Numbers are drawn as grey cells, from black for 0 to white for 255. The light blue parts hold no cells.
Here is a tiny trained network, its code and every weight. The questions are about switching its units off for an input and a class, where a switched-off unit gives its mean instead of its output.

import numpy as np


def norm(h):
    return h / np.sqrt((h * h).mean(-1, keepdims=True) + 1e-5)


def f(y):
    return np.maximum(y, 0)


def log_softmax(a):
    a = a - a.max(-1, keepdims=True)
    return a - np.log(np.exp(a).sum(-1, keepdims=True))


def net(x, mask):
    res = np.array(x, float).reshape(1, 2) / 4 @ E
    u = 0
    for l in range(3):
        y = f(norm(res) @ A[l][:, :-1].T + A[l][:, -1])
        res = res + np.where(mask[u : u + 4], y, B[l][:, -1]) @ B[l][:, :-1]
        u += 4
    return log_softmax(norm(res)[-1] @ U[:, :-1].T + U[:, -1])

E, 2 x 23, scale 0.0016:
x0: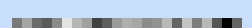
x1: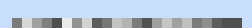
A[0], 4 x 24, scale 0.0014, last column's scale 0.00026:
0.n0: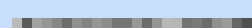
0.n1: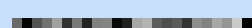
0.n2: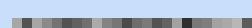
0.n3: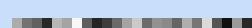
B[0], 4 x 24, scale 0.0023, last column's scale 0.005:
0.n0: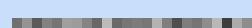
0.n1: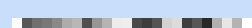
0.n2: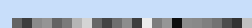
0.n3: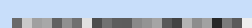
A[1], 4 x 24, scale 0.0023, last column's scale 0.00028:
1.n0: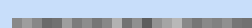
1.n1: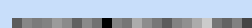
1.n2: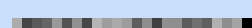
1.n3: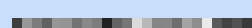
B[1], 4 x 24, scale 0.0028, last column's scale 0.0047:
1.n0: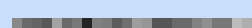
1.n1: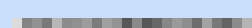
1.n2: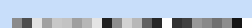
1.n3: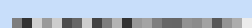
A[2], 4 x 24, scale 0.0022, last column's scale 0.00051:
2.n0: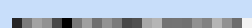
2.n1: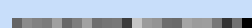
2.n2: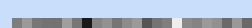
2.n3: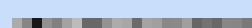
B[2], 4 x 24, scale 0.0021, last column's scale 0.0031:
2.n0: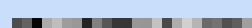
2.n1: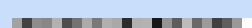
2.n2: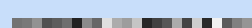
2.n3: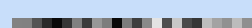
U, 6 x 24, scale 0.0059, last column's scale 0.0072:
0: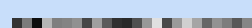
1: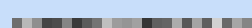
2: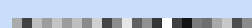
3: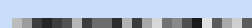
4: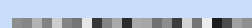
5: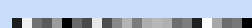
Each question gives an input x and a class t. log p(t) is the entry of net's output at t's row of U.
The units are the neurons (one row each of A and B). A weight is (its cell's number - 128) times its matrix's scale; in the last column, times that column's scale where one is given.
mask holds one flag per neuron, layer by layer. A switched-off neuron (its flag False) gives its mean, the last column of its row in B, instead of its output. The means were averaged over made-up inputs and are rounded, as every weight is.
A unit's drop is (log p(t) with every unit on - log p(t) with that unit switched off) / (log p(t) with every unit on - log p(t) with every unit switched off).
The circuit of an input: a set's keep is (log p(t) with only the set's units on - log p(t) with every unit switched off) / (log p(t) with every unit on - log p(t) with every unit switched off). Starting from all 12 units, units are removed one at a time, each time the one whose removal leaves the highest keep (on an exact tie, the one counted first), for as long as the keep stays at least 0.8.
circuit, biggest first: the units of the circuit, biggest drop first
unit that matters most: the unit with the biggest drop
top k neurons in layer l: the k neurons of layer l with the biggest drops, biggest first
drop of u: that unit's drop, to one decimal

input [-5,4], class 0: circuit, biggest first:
[0.n1, 1.n2, 2.n0]
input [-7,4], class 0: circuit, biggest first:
[0.n1, 1.n2, 2.n0]
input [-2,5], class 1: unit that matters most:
0.n3
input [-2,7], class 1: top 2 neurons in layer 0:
[0.n3, 0.n2]
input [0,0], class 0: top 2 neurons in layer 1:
[1.n2, 1.n0]
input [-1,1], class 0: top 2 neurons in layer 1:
[1.n2, 1.n3]
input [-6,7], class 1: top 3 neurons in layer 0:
[0.n2, 0.n3, 0.n1]
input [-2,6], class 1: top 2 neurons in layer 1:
[1.n3, 1.n2]
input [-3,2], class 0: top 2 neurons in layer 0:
[0.n1, 0.n3]
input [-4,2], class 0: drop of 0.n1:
1.1
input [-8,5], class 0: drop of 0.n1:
1.2
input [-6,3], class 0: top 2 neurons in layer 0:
[0.n1, 0.n2]
